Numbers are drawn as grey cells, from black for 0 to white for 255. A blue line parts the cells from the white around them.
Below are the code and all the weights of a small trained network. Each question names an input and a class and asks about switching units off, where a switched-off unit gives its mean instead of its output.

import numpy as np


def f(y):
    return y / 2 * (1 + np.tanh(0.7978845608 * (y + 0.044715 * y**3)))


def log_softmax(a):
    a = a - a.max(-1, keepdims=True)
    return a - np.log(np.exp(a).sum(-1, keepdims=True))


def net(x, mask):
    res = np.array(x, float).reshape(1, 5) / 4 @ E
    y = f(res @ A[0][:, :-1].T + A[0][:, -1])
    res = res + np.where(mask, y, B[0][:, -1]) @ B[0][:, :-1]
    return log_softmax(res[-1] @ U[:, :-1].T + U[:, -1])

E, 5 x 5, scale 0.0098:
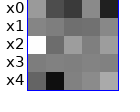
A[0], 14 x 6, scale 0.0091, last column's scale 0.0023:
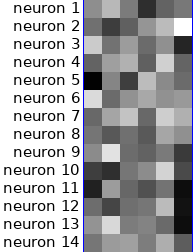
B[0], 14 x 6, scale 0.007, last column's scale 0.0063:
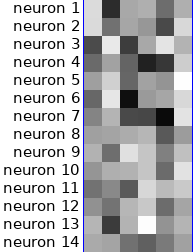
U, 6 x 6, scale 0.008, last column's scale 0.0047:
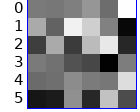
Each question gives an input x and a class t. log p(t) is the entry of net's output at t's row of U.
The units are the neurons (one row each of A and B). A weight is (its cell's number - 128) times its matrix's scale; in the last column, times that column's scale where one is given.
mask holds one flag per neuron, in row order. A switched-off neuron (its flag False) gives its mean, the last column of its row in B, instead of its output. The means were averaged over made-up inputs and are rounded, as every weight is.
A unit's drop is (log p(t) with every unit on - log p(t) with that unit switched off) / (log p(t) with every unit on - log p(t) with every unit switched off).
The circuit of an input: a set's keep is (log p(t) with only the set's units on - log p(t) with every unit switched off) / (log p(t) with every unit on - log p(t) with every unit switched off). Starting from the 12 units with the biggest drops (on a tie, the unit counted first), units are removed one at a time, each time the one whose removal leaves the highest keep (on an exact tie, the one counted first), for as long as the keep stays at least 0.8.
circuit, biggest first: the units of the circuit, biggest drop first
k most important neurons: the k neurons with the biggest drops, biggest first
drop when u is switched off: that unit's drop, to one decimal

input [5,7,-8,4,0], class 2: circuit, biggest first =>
[neuron 11; neuron 5]
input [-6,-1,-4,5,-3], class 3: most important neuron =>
[neuron 7]
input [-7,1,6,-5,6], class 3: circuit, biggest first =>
[neuron 7; neuron 4]
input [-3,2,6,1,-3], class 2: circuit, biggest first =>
[neuron 3; neuron 6]
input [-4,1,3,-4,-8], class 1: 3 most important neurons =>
[neuron 9; neuron 13; neuron 1]
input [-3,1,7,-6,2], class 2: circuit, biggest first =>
[neuron 3; neuron 6]
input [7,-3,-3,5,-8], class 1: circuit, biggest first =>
[neuron 13; neuron 9; neuron 1]
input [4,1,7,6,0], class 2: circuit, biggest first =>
[neuron 6; neuron 3]
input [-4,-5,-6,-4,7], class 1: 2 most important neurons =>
[neuron 10; neuron 2]
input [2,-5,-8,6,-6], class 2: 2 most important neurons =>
[neuron 11; neuron 5]
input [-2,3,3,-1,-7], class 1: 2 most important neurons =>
[neuron 9; neuron 13]
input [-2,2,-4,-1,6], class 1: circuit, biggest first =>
[neuron 10; neuron 2]
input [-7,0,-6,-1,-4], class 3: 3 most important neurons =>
[neuron 7; neuron 4; neuron 3]
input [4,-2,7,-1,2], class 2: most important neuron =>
[neuron 6]
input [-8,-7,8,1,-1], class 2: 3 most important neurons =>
[neuron 3; neuron 6; neuron 2]
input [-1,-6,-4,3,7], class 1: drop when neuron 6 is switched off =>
0.1
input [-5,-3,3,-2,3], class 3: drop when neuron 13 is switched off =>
0.1
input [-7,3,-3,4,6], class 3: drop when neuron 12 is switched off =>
-0.1
